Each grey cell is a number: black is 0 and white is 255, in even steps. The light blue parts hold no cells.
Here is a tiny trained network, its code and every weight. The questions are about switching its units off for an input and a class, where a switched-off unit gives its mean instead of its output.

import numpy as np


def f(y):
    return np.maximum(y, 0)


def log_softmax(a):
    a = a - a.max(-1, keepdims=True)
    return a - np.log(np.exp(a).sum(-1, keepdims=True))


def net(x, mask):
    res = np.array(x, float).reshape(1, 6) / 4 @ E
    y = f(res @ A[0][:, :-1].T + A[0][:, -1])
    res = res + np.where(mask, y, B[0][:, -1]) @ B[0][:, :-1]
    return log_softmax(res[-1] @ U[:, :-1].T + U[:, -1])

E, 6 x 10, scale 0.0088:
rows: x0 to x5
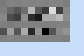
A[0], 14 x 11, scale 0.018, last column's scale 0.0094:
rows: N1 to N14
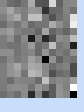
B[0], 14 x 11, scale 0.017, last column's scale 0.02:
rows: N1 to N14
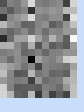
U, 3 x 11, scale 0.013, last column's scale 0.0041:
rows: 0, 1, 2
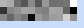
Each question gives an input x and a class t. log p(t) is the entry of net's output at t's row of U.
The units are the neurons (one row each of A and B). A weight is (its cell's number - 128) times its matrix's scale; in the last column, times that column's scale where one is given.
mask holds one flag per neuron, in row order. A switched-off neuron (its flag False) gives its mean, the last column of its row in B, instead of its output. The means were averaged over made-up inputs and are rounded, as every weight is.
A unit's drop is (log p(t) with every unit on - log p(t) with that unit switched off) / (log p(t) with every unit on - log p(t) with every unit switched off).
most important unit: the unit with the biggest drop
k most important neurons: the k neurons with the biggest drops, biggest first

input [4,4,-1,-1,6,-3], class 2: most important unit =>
N9
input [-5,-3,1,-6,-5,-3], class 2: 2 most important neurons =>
N14; N6
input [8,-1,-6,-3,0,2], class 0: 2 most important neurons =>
N6; N11
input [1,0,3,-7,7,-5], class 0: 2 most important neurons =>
N14; N3
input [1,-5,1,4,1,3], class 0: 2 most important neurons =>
N9; N13
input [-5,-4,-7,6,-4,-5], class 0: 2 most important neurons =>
N6; N11
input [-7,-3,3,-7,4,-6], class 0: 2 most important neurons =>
N14; N3
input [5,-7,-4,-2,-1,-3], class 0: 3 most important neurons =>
N6; N13; N11
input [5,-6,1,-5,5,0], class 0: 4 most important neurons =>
N14; N13; N3; N1
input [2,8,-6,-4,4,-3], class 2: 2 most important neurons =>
N9; N2
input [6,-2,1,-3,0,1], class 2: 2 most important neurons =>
N14; N1
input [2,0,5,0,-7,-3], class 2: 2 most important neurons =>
N14; N12
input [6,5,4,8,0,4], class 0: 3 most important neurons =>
N6; N3; N4
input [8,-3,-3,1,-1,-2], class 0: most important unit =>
N6
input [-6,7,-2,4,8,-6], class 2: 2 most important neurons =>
N9; N2
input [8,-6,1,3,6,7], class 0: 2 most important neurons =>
N14; N13
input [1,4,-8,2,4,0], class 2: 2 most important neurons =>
N9; N2
